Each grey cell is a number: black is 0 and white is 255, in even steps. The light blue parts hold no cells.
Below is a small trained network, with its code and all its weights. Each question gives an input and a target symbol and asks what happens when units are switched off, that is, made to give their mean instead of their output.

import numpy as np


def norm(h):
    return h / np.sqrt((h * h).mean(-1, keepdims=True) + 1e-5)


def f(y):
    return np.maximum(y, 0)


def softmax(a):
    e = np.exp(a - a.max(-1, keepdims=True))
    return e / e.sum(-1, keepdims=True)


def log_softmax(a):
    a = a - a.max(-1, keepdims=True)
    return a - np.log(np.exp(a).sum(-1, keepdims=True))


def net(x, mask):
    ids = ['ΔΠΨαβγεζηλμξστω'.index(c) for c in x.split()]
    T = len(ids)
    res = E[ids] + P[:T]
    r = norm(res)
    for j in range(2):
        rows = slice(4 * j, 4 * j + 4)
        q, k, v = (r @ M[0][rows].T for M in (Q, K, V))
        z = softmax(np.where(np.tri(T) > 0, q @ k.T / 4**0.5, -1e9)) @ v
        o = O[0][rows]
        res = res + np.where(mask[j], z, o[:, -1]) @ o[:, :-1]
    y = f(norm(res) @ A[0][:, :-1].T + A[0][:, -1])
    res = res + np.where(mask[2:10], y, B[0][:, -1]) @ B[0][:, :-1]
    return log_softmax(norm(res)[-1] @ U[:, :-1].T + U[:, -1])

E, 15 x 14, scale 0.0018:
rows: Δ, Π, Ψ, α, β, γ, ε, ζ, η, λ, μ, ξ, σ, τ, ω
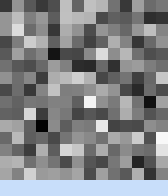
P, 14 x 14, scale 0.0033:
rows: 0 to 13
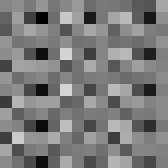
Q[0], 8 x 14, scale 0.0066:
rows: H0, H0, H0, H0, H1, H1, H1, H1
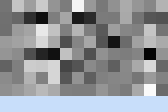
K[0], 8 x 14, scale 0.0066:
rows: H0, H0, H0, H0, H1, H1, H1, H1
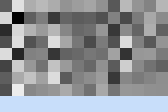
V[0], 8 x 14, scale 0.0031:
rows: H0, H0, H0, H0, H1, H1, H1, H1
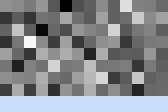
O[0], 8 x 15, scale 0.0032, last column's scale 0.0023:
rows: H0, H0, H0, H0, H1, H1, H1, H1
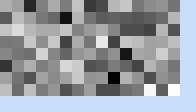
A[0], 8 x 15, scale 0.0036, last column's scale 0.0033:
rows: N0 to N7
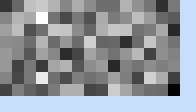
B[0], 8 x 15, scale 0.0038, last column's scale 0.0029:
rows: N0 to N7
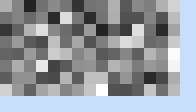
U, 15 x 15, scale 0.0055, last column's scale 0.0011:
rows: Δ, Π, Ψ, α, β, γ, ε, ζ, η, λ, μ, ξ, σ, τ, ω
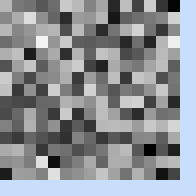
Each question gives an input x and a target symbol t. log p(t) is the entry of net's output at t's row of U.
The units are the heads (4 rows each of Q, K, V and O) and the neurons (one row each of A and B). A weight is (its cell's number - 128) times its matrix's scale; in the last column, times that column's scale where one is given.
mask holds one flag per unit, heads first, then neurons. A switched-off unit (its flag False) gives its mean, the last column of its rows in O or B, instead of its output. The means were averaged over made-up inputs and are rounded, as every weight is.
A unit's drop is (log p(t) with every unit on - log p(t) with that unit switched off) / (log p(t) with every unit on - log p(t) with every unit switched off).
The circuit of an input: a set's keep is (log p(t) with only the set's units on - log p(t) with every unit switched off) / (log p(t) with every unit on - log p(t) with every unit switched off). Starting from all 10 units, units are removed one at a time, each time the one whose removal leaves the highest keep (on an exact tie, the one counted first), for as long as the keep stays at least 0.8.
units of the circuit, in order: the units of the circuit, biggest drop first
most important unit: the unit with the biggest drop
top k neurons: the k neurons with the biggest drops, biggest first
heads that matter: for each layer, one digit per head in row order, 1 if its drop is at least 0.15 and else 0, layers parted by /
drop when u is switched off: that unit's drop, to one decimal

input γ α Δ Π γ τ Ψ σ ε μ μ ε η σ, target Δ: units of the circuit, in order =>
[H1, N7]
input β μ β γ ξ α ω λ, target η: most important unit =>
H1
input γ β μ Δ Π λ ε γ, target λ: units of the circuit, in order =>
[H0, H1]
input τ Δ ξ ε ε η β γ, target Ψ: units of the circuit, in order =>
[H0, N2]
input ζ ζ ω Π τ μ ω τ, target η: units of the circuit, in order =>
[H1, H0]
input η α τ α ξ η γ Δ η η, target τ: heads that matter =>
01
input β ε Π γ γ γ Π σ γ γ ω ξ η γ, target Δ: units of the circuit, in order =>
[H1, N7]
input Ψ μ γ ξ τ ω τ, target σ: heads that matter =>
00
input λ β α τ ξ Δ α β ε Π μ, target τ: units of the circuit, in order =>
[N5, H0, H1]
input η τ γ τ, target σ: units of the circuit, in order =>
[N6, N3, H1]
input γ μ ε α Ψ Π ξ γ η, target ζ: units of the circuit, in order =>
[N4, N0]
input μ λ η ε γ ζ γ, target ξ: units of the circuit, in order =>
[H0, H1, N6]
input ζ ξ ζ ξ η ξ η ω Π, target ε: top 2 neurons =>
[N0, N1]
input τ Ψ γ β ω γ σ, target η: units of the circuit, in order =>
[N3, N6]
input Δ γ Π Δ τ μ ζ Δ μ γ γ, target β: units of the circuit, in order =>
[N7, H1]
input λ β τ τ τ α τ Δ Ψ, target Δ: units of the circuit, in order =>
[H1, N1, N4]
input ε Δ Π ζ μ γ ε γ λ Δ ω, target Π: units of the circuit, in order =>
[H0]
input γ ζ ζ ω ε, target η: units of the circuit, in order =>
[H1, H0]
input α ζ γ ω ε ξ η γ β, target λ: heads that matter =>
00
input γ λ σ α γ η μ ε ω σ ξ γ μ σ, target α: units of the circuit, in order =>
[H0, N2]
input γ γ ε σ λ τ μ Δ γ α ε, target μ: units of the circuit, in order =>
[H0, H1]
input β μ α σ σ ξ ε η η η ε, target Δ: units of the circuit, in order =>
[N7, H1]
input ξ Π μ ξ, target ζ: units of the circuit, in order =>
[H1, N4]
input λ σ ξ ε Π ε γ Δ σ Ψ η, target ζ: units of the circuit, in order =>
[H1, N4]
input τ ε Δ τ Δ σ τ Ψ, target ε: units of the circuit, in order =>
[H0, N2, N7]
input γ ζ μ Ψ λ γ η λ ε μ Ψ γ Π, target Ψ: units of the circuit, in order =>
[N3]
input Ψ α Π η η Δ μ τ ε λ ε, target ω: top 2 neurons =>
[N2, N7]
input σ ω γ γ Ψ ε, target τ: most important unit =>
N5
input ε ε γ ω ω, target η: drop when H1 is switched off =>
0.6
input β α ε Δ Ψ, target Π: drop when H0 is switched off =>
0.5
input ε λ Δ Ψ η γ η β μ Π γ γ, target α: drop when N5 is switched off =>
0.0
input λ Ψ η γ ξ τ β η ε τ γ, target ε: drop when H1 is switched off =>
0.1
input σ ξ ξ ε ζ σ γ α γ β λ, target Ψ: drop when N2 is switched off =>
0.3
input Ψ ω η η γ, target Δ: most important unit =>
N7
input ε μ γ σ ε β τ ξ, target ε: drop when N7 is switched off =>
0.2
